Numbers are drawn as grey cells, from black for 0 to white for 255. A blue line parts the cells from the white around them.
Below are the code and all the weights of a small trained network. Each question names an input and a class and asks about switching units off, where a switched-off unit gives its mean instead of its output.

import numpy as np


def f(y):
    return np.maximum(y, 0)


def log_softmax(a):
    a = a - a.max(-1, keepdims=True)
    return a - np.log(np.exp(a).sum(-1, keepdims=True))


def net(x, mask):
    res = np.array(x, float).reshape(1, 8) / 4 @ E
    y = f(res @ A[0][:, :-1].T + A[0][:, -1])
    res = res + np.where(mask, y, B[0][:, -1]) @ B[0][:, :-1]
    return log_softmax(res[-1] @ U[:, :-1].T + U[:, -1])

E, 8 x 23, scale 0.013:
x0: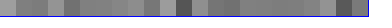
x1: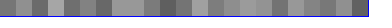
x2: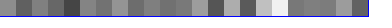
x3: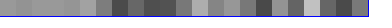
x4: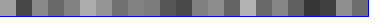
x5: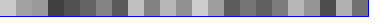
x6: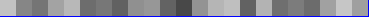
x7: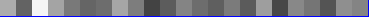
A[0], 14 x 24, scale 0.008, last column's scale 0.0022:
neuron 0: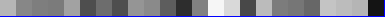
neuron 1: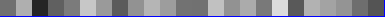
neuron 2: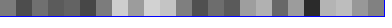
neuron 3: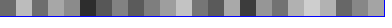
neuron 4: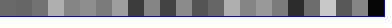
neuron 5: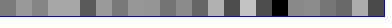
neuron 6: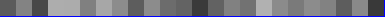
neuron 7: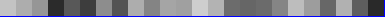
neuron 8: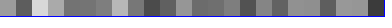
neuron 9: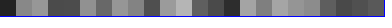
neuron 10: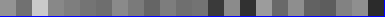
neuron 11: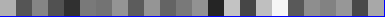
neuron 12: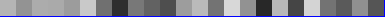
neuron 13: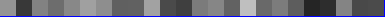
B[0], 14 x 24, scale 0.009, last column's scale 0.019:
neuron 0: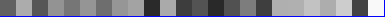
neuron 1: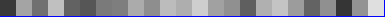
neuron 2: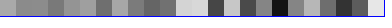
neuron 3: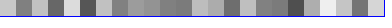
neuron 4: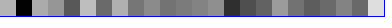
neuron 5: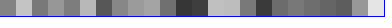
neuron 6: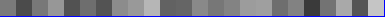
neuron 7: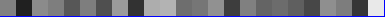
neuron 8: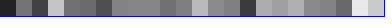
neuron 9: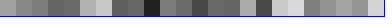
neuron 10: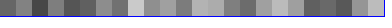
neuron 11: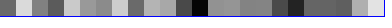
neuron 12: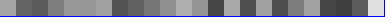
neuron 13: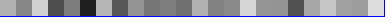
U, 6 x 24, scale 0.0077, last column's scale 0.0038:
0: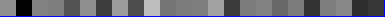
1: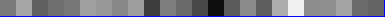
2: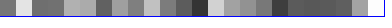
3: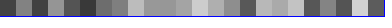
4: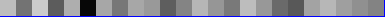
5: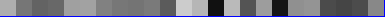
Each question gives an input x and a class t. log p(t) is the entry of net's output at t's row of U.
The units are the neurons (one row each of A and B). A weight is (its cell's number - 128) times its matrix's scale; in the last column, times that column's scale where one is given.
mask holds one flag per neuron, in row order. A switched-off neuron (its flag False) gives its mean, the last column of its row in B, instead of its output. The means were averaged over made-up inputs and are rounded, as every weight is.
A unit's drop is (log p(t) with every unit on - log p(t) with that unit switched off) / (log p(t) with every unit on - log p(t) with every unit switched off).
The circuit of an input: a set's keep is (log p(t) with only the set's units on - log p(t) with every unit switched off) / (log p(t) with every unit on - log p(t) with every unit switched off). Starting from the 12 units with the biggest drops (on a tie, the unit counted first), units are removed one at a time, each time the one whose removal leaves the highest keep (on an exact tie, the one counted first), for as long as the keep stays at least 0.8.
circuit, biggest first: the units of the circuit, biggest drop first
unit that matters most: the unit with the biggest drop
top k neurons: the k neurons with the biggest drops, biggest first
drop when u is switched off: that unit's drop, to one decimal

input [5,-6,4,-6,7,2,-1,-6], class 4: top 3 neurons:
neuron 13; neuron 8; neuron 12
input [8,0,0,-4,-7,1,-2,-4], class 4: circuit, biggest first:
neuron 3
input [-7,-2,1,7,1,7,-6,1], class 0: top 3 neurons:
neuron 7; neuron 2; neuron 0
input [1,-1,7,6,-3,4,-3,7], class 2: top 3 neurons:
neuron 11; neuron 1; neuron 2
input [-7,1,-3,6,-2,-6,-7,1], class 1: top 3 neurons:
neuron 9; neuron 7; neuron 2
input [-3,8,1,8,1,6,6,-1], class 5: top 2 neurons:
neuron 12; neuron 4
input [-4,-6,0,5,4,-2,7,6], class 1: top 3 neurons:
neuron 0; neuron 1; neuron 2
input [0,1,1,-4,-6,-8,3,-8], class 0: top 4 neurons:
neuron 4; neuron 6; neuron 8; neuron 10
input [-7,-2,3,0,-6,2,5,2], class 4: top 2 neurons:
neuron 3; neuron 9
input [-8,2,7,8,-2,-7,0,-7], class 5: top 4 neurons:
neuron 12; neuron 7; neuron 5; neuron 4
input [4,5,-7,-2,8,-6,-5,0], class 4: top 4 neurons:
neuron 13; neuron 11; neuron 7; neuron 0
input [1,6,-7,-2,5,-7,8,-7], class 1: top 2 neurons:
neuron 0; neuron 7
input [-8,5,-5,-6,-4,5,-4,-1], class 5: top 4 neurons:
neuron 2; neuron 11; neuron 4; neuron 0
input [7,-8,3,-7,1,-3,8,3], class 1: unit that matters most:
neuron 0
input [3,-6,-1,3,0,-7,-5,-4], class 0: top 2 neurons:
neuron 4; neuron 0
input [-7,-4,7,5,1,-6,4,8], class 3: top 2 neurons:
neuron 8; neuron 10
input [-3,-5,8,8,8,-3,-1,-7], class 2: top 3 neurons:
neuron 11; neuron 2; neuron 3
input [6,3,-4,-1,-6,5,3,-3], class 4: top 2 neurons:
neuron 3; neuron 4
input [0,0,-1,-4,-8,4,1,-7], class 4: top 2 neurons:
neuron 3; neuron 8
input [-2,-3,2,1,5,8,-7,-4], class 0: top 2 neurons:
neuron 7; neuron 0
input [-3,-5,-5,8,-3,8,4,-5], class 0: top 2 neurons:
neuron 7; neuron 2
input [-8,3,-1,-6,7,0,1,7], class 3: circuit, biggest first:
neuron 8
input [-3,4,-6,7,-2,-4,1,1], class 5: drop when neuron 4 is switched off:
0.1
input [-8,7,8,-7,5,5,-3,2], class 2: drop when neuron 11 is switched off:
1.6
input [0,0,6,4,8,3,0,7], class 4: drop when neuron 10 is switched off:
-0.1
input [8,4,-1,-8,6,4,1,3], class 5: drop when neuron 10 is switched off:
0.0
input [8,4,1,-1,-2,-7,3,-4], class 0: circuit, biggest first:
neuron 4
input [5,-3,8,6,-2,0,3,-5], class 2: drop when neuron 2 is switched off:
0.1
